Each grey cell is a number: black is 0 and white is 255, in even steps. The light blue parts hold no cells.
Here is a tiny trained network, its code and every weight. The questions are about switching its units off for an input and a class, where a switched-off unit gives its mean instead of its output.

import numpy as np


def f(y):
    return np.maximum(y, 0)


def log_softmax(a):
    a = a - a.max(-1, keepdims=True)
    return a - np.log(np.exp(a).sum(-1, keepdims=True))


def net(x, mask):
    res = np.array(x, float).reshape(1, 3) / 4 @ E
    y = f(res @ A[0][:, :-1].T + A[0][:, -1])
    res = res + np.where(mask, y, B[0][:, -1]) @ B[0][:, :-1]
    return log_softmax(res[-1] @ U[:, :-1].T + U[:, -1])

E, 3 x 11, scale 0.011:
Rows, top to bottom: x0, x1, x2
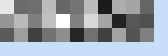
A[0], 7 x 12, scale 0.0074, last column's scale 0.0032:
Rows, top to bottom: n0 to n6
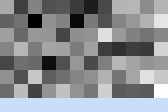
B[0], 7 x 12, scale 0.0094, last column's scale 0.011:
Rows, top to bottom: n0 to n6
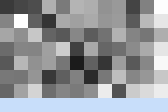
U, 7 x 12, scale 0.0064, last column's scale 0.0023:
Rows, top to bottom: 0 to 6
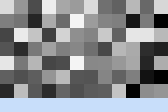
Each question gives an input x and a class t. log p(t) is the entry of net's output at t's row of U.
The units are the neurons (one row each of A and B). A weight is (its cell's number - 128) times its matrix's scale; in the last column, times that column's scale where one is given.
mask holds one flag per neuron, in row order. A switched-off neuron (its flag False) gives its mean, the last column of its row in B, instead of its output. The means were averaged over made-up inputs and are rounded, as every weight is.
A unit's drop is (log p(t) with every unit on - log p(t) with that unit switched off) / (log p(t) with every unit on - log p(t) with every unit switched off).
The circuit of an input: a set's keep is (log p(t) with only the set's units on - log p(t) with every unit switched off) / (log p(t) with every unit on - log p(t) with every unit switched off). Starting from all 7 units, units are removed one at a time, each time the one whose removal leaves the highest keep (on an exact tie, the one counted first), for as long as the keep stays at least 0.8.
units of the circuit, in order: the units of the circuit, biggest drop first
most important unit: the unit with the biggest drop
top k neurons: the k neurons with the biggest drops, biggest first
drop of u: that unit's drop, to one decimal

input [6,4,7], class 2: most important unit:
n1
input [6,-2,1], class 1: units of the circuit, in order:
[n4; n0; n6]
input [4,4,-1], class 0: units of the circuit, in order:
[n1; n5]
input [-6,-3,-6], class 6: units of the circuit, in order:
[n4; n6]
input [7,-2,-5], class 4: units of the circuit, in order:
[n4; n3]
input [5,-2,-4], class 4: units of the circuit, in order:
[n4; n3]
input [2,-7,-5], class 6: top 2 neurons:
[n4; n5]
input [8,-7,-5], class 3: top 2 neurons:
[n1; n0]
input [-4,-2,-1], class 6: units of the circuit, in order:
[n6; n4]
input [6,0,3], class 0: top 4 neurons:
[n4; n5; n6; n2]
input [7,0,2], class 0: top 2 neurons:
[n4; n5]
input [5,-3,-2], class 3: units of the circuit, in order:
[n1; n6]
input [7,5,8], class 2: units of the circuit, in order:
[n1; n3]
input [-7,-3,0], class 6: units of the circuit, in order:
[n4]
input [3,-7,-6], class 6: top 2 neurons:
[n4; n5]
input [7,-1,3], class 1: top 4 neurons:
[n4; n0; n6; n5]
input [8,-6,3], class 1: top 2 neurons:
[n0; n5]
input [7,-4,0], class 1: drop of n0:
0.4
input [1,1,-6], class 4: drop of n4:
0.1
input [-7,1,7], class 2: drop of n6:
0.3
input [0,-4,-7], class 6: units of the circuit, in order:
[n6]
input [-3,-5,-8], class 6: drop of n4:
0.2
